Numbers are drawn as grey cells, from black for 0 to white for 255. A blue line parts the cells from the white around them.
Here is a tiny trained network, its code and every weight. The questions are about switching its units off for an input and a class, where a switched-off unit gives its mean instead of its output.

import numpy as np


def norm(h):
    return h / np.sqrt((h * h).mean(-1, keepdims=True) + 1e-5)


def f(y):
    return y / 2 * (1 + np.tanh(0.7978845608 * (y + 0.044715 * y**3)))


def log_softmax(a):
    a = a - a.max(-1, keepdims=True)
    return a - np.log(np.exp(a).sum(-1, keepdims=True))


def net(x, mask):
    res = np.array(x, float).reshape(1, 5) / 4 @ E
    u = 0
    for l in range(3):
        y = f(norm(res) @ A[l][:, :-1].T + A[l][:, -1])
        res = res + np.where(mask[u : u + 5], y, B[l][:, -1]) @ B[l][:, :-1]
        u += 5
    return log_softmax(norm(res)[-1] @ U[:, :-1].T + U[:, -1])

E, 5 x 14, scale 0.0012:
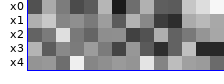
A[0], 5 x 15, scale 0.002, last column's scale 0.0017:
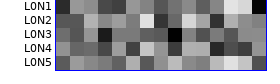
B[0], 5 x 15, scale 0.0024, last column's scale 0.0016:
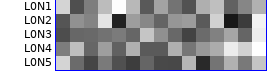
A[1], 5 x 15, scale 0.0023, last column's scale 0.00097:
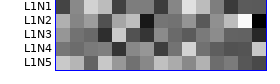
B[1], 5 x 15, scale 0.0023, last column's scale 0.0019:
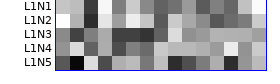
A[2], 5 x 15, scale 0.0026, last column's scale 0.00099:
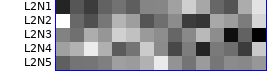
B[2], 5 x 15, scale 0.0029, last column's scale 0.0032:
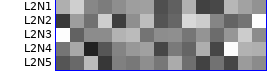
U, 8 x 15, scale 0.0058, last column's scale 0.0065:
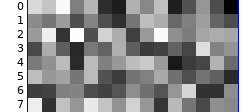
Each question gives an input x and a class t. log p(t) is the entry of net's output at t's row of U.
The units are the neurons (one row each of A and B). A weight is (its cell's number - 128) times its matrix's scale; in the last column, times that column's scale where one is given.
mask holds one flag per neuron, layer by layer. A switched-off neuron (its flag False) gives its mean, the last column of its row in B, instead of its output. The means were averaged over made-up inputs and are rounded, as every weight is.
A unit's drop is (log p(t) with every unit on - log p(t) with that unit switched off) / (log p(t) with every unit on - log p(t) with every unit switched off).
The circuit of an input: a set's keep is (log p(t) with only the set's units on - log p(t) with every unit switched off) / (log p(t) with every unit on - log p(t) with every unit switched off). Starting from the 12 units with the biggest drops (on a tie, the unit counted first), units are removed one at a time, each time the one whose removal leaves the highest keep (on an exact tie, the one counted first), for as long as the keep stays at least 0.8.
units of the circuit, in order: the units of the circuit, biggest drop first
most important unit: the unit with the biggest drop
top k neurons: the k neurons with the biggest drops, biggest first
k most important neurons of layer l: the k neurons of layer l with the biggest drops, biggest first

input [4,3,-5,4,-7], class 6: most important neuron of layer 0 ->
(L0N4)
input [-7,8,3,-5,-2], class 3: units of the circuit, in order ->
(L2N4, L1N2)
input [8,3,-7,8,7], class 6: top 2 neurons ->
(L1N1, L0N4)
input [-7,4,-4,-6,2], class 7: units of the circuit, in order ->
(L1N5, L2N2)
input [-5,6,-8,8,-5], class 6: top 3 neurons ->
(L1N3, L2N2, L0N1)
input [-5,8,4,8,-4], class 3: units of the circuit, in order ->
(L2N4, L1N1)
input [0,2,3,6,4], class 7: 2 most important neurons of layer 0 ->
(L0N5, L0N4)
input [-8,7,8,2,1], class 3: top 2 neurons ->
(L2N4, L1N2)
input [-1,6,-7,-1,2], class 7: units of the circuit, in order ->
(L1N5, L0N4)
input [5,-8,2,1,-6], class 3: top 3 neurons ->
(L0N3, L2N1, L2N2)
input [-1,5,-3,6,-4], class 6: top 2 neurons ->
(L1N3, L1N1)
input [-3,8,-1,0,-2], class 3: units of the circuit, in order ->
(L1N1, L2N4)
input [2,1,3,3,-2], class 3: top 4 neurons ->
(L0N3, L0N4, L1N1, L1N4)
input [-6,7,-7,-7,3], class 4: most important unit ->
L2N5
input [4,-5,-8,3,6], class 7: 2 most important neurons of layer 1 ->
(L1N5, L1N4)
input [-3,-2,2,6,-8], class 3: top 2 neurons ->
(L0N3, L0N1)
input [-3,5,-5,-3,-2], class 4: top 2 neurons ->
(L0N1, L2N5)
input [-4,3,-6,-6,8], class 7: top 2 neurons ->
(L1N5, L2N3)
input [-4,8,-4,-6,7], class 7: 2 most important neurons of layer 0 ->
(L0N3, L0N4)
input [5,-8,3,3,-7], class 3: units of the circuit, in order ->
(L0N3)
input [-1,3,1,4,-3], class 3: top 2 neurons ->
(L0N3, L0N1)
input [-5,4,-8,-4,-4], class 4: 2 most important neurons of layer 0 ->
(L0N1, L0N5)
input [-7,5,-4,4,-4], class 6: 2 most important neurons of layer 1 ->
(L1N3, L1N2)
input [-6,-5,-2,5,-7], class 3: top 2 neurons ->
(L0N1, L0N3)
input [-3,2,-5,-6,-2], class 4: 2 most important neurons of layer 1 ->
(L1N5, L1N2)
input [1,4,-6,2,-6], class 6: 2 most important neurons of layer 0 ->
(L0N4, L0N3)
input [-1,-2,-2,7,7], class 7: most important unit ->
L2N3
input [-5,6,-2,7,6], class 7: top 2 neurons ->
(L2N3, L1N5)
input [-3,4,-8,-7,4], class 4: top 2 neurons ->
(L2N5, L0N1)
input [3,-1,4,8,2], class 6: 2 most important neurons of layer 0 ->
(L0N4, L0N2)
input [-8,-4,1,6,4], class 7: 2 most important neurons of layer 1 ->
(L1N5, L1N2)
